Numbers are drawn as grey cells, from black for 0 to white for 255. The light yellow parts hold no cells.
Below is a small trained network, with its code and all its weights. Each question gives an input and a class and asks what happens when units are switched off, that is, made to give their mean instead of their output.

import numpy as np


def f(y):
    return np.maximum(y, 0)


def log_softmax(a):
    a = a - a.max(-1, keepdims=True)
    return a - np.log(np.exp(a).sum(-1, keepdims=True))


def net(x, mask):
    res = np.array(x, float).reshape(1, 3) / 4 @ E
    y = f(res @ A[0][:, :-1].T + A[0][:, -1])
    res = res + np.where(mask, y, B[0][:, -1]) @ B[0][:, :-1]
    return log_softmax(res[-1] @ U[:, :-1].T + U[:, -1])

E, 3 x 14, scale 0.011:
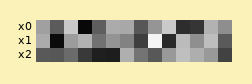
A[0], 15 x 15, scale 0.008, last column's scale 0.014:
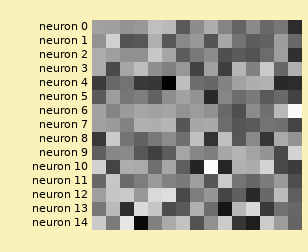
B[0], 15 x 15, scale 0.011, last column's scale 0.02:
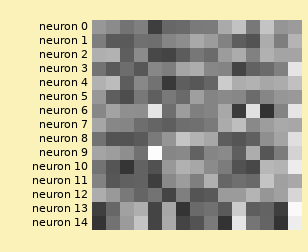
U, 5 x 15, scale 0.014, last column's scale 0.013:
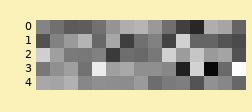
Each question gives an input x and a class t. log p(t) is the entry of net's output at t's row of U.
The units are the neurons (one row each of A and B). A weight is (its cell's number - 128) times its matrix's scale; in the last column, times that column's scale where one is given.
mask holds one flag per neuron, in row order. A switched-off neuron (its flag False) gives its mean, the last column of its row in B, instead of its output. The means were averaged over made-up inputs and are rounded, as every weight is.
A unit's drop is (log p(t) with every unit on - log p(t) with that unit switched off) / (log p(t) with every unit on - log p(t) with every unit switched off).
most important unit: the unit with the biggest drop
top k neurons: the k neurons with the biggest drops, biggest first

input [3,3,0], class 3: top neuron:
(neuron 13)
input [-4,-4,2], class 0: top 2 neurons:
(neuron 14; neuron 8)
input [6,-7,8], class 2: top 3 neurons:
(neuron 4; neuron 10; neuron 9)
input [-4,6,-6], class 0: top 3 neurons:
(neuron 10; neuron 3; neuron 4)
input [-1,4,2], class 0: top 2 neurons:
(neuron 6; neuron 10)
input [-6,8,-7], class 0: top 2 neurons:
(neuron 10; neuron 3)
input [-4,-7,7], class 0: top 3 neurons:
(neuron 8; neuron 1; neuron 12)
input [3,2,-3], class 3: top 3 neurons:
(neuron 13; neuron 6; neuron 4)
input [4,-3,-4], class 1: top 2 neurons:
(neuron 14; neuron 10)
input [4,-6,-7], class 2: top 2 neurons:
(neuron 12; neuron 10)
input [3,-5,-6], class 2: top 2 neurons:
(neuron 12; neuron 10)
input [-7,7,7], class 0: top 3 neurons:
(neuron 10; neuron 14; neuron 3)
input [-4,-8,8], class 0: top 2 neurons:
(neuron 8; neuron 1)
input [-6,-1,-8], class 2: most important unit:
neuron 12
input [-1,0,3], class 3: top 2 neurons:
(neuron 12; neuron 2)
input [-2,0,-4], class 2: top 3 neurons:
(neuron 14; neuron 9; neuron 12)
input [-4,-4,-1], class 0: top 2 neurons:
(neuron 14; neuron 8)
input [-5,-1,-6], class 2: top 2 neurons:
(neuron 14; neuron 12)
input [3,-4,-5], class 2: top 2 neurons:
(neuron 12; neuron 10)
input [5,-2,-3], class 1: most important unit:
neuron 14
